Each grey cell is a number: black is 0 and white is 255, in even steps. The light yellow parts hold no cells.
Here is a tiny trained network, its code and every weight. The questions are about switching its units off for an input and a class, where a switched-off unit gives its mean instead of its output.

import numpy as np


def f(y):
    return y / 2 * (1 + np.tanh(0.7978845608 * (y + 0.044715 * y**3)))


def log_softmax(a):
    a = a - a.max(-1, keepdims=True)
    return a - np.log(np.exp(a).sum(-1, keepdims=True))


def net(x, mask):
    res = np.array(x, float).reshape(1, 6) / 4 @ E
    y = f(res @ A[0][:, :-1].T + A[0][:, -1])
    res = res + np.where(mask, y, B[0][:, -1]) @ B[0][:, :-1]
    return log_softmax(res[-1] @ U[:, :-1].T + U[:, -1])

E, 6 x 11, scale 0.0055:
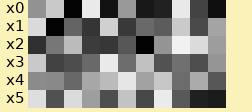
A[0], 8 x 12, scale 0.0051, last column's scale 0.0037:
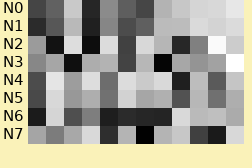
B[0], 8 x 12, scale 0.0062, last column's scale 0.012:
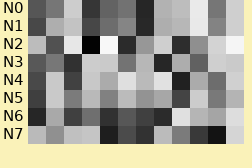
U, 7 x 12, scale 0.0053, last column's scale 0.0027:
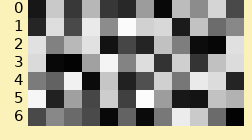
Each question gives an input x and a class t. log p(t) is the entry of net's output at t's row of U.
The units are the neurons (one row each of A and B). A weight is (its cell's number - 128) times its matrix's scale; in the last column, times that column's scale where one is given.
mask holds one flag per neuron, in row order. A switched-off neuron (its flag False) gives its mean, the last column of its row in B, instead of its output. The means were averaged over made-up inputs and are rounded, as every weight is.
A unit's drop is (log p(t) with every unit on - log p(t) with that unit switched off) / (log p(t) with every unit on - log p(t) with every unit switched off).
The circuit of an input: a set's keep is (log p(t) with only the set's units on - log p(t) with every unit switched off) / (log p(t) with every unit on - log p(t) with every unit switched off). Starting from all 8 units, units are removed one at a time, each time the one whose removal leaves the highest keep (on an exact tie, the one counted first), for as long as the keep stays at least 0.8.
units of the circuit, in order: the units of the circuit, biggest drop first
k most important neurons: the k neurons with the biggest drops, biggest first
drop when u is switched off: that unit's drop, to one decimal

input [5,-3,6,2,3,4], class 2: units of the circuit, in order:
[N7]
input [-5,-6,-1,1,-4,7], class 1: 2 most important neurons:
[N4, N5]
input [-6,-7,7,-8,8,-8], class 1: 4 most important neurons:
[N4, N5, N2, N7]
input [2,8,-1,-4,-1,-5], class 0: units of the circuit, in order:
[N3, N2]
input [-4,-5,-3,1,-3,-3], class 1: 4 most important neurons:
[N4, N0, N5, N1]
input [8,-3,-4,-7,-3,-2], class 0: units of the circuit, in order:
[N6, N0]
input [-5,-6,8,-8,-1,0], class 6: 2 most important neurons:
[N2, N6]
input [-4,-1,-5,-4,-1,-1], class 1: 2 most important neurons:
[N4, N0]
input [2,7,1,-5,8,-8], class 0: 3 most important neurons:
[N3, N2, N7]
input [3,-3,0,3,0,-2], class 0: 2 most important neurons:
[N2, N4]
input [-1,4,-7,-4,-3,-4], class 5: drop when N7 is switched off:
-0.2
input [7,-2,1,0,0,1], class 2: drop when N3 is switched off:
0.0
